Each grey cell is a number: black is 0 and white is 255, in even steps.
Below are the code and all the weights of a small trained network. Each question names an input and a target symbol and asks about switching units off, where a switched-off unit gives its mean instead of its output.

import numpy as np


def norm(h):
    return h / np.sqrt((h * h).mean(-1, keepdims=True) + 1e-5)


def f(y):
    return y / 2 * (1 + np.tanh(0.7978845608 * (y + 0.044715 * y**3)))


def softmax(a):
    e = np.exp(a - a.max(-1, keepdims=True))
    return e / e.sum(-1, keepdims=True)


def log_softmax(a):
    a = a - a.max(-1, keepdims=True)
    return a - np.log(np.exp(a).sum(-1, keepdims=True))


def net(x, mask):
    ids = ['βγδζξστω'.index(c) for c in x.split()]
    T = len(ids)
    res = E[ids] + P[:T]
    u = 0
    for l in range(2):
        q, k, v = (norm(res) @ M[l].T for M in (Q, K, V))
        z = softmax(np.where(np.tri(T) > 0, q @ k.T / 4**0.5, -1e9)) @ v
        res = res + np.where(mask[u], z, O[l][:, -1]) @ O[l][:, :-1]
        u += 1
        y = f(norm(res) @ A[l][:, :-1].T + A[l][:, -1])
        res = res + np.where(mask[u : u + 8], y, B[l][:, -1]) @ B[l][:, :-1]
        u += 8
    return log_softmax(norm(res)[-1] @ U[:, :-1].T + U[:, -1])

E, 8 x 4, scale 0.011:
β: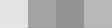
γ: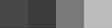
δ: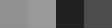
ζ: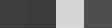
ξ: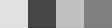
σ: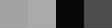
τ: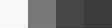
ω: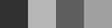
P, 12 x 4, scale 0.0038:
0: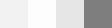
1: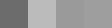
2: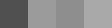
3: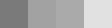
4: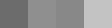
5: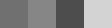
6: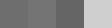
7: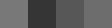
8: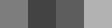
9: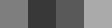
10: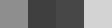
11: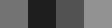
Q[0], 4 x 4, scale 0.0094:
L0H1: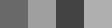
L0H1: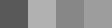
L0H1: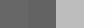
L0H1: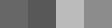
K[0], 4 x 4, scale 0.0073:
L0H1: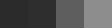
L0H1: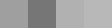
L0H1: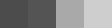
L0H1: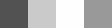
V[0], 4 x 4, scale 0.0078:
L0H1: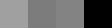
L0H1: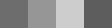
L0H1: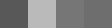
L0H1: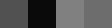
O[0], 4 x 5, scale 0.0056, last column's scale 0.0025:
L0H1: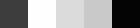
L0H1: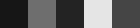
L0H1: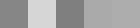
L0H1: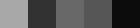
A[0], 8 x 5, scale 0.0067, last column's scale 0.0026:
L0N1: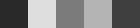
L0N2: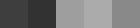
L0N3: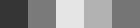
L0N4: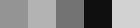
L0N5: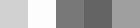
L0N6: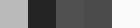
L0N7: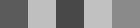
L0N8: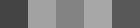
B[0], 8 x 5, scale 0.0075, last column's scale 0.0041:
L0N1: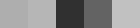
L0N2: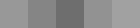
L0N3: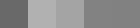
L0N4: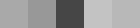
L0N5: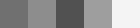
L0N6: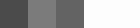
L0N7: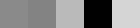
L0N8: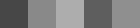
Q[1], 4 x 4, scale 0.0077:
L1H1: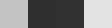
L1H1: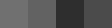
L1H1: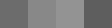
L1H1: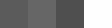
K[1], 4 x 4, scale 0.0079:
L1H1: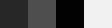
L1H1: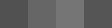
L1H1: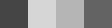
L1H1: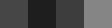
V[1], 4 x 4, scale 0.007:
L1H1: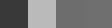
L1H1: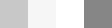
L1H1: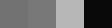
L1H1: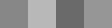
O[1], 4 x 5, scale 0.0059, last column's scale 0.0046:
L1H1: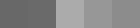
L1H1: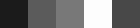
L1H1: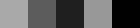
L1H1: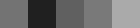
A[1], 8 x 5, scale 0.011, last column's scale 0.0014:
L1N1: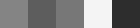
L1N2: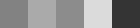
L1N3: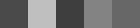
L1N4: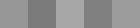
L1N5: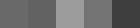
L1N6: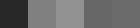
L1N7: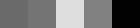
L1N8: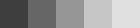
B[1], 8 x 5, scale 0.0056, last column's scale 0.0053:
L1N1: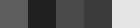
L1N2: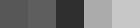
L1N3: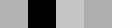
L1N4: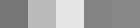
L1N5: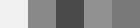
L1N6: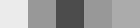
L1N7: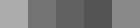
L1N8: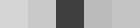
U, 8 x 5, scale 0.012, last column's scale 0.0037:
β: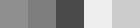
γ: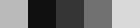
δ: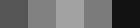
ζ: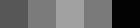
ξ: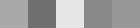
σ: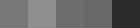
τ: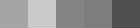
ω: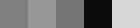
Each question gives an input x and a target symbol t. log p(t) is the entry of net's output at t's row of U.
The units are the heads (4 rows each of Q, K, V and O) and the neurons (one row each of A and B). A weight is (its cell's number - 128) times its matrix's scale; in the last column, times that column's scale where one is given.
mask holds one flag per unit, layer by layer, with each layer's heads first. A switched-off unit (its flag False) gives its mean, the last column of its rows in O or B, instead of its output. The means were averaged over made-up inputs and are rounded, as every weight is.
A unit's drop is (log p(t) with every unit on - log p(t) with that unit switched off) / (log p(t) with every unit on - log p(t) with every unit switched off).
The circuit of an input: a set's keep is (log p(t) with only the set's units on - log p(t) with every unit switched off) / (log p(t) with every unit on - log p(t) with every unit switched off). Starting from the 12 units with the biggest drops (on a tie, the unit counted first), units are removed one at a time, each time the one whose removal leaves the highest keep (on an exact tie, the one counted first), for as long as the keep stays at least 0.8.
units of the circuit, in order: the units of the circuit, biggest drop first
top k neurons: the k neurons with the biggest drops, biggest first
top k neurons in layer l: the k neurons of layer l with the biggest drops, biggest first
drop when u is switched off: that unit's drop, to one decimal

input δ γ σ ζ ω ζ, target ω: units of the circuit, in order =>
[L1H1, L1N3]
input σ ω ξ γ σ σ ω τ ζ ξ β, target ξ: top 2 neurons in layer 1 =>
[L1N8, L1N4]
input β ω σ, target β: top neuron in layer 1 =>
[L1N1]
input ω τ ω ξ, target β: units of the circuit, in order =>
[L0H1, L0N7]
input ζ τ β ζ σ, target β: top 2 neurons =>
[L1N1, L1N3]
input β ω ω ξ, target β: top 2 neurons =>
[L0N7, L1N8]
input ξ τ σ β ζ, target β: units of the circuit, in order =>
[L1H1, L1N8]
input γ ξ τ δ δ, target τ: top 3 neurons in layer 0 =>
[L0N4, L0N5, L0N6]
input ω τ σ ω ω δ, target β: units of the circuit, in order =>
[L0H1, L1H1]
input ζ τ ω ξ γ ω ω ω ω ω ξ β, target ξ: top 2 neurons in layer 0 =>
[L0N1, L0N6]
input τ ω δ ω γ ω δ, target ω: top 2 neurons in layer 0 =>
[L0N4, L0N5]
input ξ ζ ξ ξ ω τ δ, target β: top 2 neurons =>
[L0N4, L1N1]
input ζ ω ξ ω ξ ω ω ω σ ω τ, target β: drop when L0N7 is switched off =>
0.3
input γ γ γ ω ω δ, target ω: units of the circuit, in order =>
[L1H1]
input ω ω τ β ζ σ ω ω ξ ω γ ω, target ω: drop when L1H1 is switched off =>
1.3
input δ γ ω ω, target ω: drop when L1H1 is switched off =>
1.0
